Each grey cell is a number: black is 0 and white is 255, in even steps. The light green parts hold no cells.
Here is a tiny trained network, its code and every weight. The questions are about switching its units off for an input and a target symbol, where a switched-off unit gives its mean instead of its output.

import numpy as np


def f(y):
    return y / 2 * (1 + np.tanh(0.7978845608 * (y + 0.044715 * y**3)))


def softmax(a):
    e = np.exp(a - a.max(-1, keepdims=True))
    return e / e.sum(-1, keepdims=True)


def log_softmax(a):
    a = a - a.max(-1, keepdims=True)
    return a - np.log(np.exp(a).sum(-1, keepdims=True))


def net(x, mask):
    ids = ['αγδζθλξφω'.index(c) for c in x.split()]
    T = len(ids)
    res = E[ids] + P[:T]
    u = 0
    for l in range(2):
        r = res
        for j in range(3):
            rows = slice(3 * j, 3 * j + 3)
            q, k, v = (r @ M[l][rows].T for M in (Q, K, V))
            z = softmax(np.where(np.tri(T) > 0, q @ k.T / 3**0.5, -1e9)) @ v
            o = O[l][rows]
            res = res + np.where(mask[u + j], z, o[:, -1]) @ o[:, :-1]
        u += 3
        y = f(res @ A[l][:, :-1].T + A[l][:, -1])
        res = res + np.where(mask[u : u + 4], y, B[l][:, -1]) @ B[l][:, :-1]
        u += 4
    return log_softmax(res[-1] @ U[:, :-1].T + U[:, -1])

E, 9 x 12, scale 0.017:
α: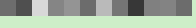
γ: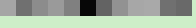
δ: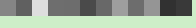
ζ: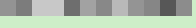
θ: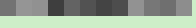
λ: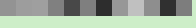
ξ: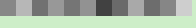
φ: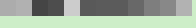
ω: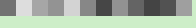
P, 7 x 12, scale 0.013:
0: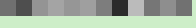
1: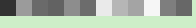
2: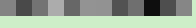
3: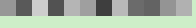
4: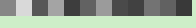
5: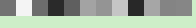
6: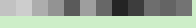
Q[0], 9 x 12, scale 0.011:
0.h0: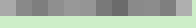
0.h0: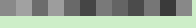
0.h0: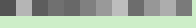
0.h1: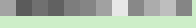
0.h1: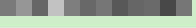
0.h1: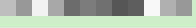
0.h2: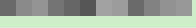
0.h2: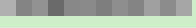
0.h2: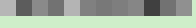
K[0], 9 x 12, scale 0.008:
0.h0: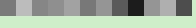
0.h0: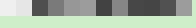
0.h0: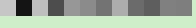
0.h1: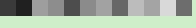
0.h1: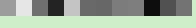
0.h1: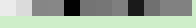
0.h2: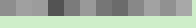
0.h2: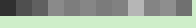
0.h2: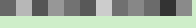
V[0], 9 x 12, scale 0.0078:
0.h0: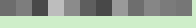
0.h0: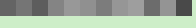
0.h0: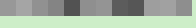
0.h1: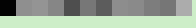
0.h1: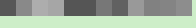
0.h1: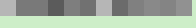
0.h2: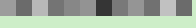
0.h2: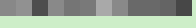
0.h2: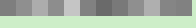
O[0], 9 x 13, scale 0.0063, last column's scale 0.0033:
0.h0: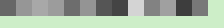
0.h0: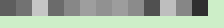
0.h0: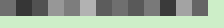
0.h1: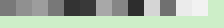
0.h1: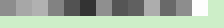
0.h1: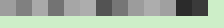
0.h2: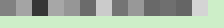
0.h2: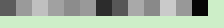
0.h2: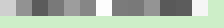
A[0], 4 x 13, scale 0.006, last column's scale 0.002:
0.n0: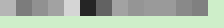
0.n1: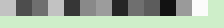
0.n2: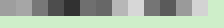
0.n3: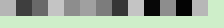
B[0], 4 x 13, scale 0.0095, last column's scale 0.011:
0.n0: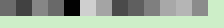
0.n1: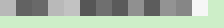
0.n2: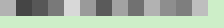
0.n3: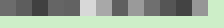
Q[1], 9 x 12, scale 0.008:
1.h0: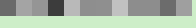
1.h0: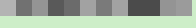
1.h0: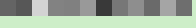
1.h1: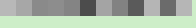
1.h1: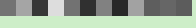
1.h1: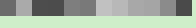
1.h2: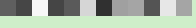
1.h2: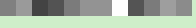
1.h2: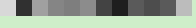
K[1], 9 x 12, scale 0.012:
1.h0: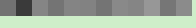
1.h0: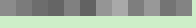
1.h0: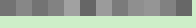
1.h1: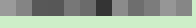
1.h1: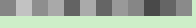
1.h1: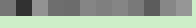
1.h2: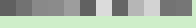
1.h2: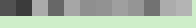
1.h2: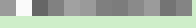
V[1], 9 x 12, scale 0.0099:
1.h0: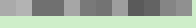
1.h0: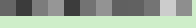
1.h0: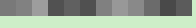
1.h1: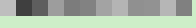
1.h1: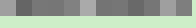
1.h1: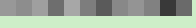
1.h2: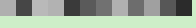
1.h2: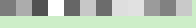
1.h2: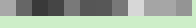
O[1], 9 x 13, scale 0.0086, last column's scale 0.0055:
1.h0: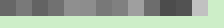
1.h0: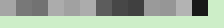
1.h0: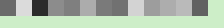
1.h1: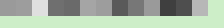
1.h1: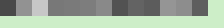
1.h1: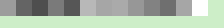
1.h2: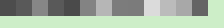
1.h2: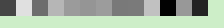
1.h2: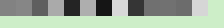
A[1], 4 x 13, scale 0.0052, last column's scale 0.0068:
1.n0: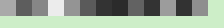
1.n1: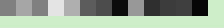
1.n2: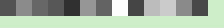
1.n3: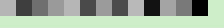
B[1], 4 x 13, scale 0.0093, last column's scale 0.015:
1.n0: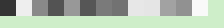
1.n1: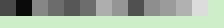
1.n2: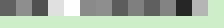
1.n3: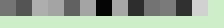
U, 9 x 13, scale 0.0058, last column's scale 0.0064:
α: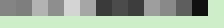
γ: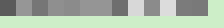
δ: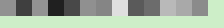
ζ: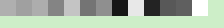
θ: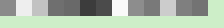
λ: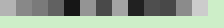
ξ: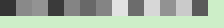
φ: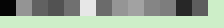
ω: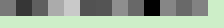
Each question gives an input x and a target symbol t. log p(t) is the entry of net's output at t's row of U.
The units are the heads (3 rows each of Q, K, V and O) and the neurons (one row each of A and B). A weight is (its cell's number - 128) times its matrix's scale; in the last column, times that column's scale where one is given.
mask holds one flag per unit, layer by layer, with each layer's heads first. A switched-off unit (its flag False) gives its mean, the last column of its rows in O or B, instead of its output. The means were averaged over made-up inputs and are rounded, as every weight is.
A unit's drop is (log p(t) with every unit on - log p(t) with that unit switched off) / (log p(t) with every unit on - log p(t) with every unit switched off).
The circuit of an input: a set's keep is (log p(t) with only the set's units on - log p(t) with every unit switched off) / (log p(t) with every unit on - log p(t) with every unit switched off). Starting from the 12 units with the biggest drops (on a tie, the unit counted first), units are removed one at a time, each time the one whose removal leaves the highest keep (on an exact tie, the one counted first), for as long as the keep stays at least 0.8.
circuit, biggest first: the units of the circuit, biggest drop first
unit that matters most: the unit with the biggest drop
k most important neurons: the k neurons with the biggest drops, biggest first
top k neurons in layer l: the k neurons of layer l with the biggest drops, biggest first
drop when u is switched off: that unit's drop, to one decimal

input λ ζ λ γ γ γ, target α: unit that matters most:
0.n0
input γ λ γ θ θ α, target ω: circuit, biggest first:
(1.n2 1.h2)
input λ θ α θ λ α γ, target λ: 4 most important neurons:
(1.n0 0.n1 0.n2 0.n0)
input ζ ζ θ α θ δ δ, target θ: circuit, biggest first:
(1.n0 1.h2 0.n1)
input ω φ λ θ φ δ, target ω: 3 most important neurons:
(1.n2 1.n0 0.n1)
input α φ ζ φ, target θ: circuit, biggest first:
(1.h2 1.n0)
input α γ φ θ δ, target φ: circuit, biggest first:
(0.h1 0.n3)
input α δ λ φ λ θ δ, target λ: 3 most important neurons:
(1.n0 0.n2 1.n2)
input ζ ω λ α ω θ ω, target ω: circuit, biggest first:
(1.h1 1.h2 1.n3)
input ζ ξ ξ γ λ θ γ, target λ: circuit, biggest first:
(1.h2 1.n0 0.n2)
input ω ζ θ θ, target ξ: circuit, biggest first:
(1.h2 0.n1)
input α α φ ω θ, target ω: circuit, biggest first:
(1.n3 1.h2 1.h1 0.n1)
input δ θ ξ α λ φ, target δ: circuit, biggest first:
(1.h2 0.n1)
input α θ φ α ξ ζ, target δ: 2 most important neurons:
(1.n0 1.n2)
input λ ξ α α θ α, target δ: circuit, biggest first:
(1.h2)
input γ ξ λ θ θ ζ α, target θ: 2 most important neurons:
(1.n0 0.n1)
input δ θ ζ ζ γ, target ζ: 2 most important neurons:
(1.n3 1.n0)
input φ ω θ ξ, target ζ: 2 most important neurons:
(0.n1 1.n1)
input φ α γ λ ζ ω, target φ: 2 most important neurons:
(1.n2 0.n1)
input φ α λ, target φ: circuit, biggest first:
(0.h1 0.n3)
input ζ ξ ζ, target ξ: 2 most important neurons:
(1.n1 1.n0)
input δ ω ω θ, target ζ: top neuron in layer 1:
(1.n1)
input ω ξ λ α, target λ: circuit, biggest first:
(1.n0 1.h2 1.n2)
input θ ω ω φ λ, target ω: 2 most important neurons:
(1.n3 1.n1)
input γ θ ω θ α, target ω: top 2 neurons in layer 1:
(1.n3 1.n1)
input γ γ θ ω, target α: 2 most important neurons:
(0.n0 1.n2)
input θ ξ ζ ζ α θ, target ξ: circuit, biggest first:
(1.h2)
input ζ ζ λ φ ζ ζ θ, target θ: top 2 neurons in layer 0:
(0.n1 0.n3)
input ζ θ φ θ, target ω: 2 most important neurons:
(1.n2 1.n0)
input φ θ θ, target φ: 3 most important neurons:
(1.n0 0.n3 1.n3)
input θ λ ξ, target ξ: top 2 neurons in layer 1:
(1.n1 1.n0)
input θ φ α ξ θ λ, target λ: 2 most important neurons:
(1.n0 1.n2)
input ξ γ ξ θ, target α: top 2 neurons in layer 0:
(0.n0 0.n1)
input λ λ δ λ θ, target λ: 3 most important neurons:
(1.n0 0.n2 1.n2)
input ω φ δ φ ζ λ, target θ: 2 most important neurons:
(0.n0 1.n0)
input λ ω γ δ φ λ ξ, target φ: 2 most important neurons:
(1.n0 0.n3)
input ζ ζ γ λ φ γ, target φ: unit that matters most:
1.n2
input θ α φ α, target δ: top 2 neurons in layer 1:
(1.n0 1.n2)
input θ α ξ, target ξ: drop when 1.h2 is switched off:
0.3
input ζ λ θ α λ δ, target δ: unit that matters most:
1.h2
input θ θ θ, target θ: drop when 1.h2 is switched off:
0.3
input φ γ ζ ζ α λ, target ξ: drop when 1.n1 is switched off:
-0.1
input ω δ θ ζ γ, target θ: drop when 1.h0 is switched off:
0.0
